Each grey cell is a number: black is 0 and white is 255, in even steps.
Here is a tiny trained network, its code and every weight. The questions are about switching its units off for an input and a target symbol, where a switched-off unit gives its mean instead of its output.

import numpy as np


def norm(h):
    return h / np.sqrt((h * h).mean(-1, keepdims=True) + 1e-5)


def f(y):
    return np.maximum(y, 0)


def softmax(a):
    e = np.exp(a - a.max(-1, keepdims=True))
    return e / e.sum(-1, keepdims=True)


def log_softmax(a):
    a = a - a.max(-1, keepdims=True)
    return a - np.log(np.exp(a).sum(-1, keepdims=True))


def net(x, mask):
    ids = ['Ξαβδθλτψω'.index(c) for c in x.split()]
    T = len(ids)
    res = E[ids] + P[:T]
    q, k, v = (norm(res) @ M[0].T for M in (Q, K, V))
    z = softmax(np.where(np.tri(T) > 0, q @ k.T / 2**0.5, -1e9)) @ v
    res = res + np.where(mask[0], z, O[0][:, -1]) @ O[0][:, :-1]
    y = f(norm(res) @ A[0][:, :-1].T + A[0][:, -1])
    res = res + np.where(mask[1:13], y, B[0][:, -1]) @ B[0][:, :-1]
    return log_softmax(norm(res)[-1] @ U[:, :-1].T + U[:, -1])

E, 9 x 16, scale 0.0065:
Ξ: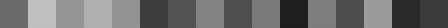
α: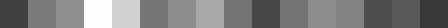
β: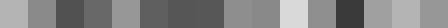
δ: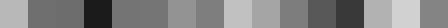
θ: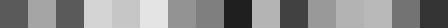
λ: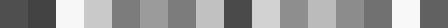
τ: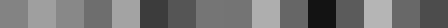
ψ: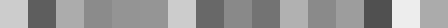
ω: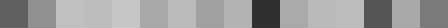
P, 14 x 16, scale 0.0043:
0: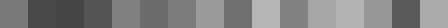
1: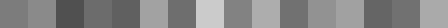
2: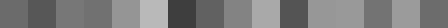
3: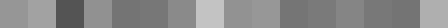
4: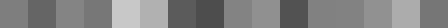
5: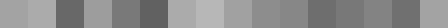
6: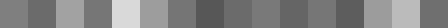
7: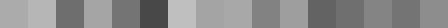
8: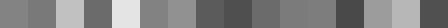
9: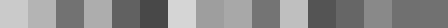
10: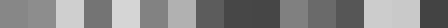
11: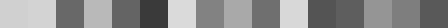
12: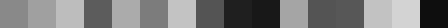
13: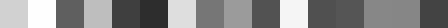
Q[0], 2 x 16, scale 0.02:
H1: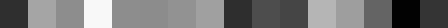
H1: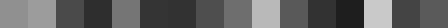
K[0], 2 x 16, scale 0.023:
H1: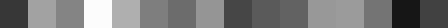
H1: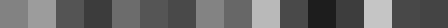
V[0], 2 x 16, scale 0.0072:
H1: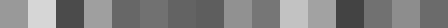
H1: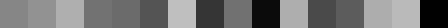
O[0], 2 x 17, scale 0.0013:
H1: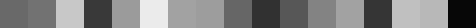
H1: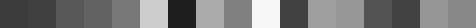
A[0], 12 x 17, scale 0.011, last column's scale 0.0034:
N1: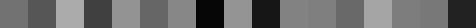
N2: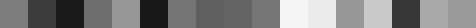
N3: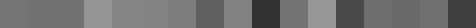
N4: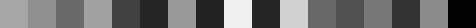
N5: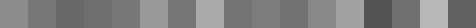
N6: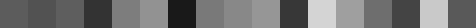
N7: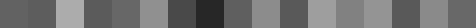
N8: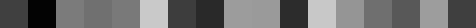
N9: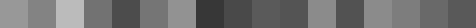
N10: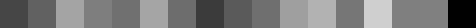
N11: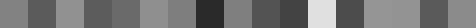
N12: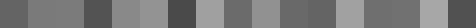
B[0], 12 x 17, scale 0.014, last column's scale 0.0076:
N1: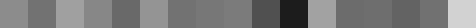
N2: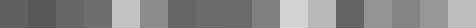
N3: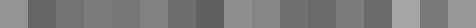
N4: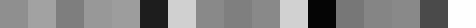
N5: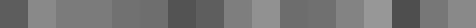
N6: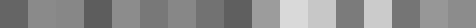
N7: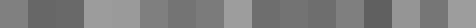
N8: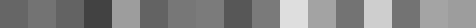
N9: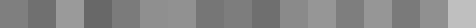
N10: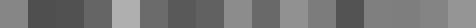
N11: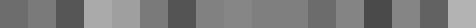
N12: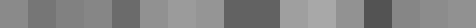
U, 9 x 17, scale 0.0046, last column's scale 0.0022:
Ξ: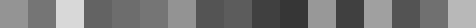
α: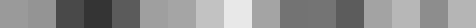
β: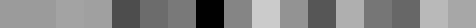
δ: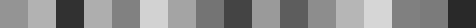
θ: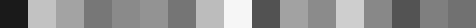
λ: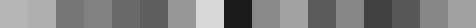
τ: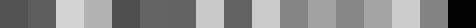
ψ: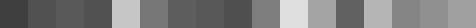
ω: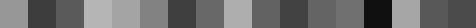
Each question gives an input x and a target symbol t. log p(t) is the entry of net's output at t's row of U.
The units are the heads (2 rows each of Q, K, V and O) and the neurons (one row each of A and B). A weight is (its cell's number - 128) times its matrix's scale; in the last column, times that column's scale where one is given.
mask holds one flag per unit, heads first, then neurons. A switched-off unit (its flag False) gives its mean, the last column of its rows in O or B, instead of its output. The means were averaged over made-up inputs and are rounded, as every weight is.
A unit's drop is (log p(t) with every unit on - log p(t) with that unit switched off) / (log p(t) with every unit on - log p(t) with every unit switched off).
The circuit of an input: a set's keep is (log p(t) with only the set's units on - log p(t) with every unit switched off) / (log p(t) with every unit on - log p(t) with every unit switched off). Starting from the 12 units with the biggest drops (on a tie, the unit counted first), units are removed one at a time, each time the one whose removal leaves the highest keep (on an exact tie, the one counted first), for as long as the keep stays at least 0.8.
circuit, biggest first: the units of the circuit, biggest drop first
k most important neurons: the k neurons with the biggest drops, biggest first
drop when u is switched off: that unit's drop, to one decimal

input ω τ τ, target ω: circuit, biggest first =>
(N7)
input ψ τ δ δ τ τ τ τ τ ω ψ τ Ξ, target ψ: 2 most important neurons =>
(N6, N8)
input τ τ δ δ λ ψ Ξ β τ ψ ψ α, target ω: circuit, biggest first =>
(H1, N4, N3)
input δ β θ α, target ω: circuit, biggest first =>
(N4, N3)
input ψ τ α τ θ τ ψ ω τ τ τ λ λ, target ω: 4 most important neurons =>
(N11, N2, N8, N4)
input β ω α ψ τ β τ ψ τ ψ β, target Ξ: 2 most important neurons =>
(N1, N9)
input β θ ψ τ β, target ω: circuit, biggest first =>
(N11, N1)
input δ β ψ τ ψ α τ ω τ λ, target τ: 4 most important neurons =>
(N4, N1, N2, N11)
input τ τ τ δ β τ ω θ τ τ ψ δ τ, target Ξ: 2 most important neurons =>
(N1, N9)
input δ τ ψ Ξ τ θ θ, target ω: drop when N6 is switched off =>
0.1
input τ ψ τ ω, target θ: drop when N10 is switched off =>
0.0
